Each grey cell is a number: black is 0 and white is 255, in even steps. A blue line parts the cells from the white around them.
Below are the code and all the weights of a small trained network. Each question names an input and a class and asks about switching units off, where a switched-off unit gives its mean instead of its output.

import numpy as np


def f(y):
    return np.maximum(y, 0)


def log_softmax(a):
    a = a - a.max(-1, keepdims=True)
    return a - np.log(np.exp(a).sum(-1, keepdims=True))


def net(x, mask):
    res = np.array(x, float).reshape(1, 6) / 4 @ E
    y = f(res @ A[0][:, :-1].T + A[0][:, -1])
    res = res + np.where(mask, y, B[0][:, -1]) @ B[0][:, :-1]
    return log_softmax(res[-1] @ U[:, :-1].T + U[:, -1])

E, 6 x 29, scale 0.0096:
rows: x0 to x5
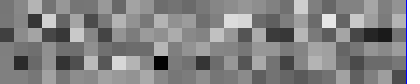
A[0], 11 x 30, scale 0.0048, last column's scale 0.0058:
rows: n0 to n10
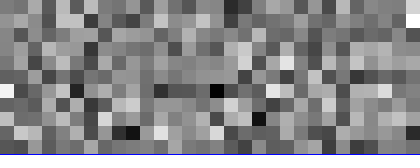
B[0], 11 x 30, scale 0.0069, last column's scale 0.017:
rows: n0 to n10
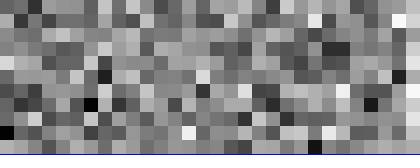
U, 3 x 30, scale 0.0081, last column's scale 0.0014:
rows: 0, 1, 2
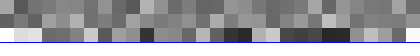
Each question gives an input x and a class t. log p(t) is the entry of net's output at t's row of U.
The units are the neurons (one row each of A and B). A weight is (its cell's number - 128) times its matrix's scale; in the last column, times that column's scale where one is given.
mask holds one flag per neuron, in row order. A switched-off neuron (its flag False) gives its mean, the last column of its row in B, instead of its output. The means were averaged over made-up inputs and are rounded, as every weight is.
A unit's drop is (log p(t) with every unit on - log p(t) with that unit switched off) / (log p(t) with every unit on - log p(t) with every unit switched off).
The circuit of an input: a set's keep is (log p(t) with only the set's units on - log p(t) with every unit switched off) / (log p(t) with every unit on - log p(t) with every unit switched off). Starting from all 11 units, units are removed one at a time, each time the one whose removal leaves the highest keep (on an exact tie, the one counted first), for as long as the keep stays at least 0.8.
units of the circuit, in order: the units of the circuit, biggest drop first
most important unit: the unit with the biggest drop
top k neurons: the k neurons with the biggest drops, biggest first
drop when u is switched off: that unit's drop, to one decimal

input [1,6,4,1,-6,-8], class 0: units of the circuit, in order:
n1
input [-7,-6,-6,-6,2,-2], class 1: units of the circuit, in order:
n1, n0
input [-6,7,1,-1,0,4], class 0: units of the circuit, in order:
n7, n9
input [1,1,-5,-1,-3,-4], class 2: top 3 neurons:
n4, n7, n8
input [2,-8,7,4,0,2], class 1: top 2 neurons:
n0, n4
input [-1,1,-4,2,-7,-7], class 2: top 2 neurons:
n4, n8
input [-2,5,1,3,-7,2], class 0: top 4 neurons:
n9, n1, n7, n10
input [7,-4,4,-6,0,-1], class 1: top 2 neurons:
n4, n8
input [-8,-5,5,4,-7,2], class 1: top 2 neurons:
n9, n0
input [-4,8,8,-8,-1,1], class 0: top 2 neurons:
n7, n9
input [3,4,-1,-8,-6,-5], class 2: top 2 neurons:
n6, n4
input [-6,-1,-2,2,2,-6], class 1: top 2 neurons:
n1, n7
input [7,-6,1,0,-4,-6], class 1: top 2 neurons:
n9, n0
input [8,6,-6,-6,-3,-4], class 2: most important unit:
n4
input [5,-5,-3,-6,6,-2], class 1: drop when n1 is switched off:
0.1
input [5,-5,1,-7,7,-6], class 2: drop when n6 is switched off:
0.4
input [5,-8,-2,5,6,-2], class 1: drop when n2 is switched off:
0.0
